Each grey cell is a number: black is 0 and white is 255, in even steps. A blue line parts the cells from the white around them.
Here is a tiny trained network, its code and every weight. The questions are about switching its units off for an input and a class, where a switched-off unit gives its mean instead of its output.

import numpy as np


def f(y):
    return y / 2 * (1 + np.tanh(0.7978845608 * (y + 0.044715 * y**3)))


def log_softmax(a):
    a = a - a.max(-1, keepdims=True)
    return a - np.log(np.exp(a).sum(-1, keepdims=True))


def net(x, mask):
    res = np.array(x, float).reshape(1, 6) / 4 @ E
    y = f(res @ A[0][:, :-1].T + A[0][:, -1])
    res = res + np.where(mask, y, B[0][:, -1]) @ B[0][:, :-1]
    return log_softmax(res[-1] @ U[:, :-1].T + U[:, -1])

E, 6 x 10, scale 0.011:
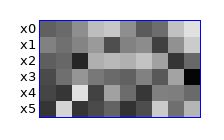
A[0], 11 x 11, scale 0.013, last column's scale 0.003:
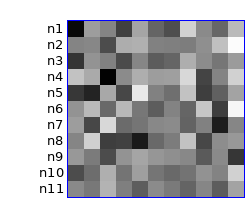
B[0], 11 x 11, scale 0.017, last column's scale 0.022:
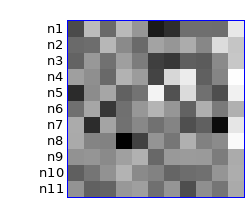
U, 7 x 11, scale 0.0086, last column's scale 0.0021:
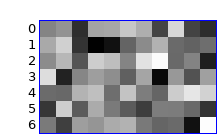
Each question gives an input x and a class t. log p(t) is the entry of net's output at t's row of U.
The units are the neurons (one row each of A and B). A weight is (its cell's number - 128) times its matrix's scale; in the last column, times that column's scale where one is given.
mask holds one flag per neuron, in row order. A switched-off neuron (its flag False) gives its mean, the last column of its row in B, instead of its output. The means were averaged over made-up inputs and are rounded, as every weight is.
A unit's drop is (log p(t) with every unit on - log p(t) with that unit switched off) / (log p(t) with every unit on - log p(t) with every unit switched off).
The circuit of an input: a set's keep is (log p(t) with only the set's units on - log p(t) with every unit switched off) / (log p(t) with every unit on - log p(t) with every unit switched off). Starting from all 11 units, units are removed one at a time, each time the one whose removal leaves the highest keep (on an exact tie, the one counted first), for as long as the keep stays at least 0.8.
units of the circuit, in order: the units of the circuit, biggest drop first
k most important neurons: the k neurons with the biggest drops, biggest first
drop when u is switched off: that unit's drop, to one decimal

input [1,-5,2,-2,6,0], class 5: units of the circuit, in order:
(n1)
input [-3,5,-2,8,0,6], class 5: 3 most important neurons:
(n1; n3; n4)
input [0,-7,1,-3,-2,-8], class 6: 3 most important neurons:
(n7; n2; n1)
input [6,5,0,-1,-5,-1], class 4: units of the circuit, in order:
(n4; n2)
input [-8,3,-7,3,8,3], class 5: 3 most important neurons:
(n1; n3; n10)
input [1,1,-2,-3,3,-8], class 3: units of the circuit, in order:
(n5; n11)
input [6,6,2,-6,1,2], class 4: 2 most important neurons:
(n2; n4)
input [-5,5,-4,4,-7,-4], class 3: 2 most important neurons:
(n5; n7)
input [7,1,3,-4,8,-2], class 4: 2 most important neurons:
(n7; n4)
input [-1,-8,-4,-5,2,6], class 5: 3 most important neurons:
(n1; n3; n7)
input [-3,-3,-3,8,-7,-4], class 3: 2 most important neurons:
(n7; n5)
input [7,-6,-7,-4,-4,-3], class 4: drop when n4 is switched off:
0.4
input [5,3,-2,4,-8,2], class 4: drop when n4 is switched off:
0.6
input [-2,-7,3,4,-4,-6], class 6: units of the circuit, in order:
(n7)
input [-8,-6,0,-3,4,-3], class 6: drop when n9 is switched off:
0.0
